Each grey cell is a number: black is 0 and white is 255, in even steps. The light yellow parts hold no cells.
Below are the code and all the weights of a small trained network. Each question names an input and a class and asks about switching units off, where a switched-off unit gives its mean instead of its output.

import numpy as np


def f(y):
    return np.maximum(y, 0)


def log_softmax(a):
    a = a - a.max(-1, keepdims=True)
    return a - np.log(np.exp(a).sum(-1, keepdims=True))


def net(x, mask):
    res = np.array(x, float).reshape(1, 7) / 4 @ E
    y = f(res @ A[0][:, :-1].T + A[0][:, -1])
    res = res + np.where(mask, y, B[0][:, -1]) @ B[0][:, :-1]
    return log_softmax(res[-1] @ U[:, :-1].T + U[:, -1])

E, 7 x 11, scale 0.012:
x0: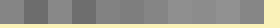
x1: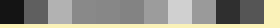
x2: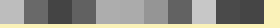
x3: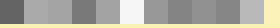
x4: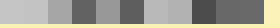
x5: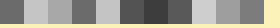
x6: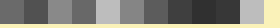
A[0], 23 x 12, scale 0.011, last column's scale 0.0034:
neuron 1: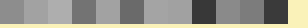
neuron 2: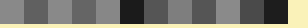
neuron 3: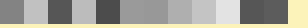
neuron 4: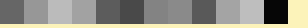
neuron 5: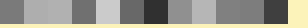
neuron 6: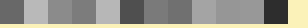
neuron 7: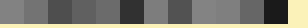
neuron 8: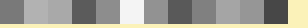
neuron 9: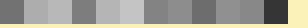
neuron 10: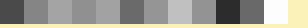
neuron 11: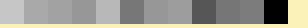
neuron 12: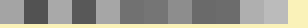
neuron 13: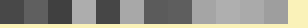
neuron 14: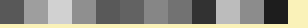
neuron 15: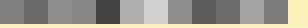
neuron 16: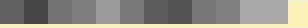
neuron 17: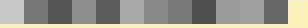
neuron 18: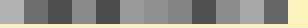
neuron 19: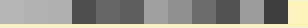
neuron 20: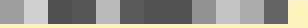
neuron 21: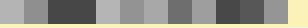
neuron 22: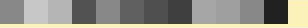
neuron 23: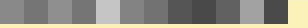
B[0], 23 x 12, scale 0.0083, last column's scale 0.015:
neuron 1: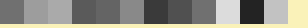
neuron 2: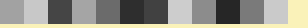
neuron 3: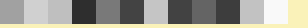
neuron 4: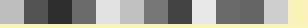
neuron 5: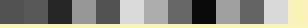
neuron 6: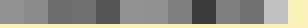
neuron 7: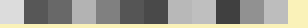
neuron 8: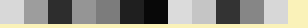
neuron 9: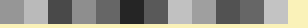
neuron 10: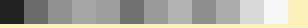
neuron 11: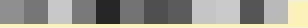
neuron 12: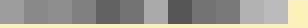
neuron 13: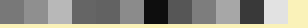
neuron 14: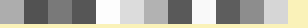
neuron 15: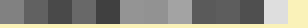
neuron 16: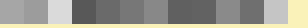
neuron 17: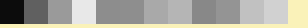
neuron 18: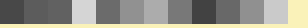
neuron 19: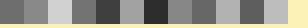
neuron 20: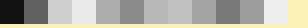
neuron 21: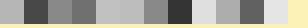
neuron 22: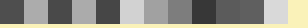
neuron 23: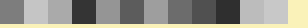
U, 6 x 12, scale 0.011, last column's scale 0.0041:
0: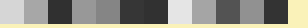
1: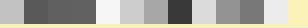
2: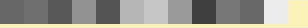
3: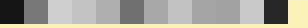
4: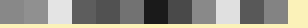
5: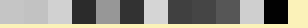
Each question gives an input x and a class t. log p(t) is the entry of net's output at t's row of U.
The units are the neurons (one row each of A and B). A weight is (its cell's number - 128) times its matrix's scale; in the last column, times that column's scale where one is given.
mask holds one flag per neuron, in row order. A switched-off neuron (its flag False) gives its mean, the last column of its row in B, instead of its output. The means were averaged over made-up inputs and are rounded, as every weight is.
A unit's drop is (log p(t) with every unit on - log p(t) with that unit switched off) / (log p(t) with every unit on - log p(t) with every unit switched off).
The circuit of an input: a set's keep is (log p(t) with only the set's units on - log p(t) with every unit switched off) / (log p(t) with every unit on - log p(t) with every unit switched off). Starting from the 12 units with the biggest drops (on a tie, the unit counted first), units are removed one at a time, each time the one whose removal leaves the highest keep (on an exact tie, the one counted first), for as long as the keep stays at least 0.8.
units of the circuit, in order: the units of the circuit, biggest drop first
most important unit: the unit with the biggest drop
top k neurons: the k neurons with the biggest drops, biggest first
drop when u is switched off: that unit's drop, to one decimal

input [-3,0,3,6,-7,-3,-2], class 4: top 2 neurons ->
neuron 13; neuron 2
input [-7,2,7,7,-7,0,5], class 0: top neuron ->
neuron 8
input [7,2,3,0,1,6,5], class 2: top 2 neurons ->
neuron 5; neuron 3
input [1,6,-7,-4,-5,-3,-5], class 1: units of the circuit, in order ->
neuron 4; neuron 14
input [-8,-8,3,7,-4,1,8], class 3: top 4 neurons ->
neuron 20; neuron 17; neuron 3; neuron 2
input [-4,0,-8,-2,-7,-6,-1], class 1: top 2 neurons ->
neuron 14; neuron 4
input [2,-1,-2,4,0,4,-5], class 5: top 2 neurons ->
neuron 3; neuron 2
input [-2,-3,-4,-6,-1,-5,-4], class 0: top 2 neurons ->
neuron 2; neuron 5
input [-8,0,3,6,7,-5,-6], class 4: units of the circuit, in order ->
neuron 11; neuron 19
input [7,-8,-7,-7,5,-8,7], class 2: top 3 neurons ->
neuron 18; neuron 17; neuron 8
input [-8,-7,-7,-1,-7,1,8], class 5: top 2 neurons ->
neuron 23; neuron 16
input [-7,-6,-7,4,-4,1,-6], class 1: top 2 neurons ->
neuron 4; neuron 14
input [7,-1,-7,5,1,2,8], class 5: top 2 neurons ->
neuron 23; neuron 21
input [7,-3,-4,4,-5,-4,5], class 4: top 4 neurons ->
neuron 13; neuron 3; neuron 16; neuron 20
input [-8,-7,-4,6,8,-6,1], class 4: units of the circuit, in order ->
neuron 11
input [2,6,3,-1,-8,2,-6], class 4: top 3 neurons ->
neuron 13; neuron 20; neuron 17
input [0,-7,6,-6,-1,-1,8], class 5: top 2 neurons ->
neuron 23; neuron 16
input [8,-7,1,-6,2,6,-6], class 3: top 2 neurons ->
neuron 20; neuron 8
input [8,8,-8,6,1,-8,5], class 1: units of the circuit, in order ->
neuron 14; neuron 4
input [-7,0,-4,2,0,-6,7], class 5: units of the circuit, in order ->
neuron 23
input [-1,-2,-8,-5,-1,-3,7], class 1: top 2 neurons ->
neuron 4; neuron 14
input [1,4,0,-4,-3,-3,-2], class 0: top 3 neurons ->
neuron 20; neuron 17; neuron 5
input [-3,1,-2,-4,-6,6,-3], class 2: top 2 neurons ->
neuron 5; neuron 22
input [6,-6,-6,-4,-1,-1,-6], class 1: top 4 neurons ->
neuron 4; neuron 14; neuron 10; neuron 23
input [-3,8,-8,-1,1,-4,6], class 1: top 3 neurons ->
neuron 4; neuron 14; neuron 20
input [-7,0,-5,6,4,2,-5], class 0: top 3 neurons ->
neuron 8; neuron 9; neuron 21
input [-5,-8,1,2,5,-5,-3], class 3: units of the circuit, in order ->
neuron 17
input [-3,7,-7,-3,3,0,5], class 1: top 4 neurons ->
neuron 4; neuron 14; neuron 20; neuron 17
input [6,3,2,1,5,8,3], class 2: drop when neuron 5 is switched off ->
0.8
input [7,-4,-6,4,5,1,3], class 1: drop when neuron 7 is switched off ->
0.0
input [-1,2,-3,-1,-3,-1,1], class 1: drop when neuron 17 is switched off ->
0.2
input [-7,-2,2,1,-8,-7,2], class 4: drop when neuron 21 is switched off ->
-0.1
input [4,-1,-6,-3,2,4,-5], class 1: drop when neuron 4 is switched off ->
0.6
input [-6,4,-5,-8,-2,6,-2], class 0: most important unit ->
neuron 2
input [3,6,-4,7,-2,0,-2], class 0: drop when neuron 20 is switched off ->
0.1
